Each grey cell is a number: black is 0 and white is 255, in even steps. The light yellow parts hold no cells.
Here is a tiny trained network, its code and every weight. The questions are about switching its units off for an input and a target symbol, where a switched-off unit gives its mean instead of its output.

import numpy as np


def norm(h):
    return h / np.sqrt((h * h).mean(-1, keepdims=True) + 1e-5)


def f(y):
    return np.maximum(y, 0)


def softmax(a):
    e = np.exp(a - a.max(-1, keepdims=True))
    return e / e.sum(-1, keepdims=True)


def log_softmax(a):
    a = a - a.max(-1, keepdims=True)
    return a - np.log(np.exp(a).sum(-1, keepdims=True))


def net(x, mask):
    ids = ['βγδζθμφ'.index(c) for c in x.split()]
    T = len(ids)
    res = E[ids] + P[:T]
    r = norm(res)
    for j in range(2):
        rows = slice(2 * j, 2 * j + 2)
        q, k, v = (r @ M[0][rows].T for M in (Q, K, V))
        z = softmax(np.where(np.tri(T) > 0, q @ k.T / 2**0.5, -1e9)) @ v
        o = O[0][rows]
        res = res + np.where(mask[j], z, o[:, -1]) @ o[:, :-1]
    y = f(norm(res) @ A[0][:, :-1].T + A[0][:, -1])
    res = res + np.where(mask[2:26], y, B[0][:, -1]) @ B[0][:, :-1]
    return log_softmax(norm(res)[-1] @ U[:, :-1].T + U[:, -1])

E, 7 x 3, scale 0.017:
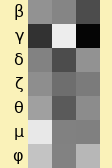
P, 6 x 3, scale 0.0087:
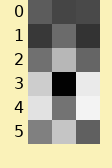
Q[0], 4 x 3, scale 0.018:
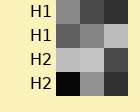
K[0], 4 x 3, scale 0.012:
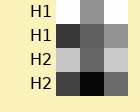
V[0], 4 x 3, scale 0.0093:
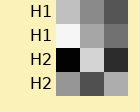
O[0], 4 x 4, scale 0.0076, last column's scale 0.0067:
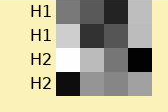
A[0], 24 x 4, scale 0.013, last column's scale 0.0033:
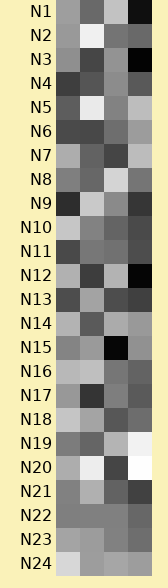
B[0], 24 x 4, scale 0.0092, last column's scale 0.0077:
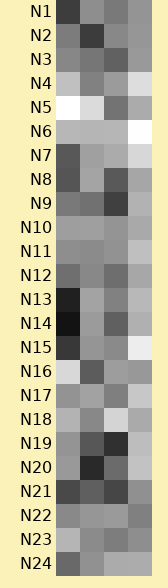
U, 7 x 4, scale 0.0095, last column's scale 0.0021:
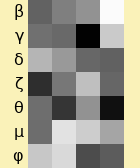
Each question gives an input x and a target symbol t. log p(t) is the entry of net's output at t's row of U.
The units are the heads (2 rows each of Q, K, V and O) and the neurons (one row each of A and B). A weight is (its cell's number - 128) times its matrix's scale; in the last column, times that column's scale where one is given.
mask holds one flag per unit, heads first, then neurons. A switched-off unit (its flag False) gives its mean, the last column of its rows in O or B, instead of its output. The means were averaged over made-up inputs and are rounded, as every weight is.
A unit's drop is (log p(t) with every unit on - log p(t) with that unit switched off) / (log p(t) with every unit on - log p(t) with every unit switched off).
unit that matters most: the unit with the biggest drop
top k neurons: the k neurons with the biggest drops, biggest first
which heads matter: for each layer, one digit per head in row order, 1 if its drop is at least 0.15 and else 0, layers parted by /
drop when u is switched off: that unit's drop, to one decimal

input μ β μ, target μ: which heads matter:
01
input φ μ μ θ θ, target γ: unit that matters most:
N19
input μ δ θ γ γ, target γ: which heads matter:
01
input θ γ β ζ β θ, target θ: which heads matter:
11
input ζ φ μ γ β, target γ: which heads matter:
11
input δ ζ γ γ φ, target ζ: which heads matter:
10
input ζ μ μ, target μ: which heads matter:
01
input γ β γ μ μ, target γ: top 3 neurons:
(N19, N7, N15)
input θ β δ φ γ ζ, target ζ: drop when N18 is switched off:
-0.1
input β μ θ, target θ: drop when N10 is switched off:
0.0
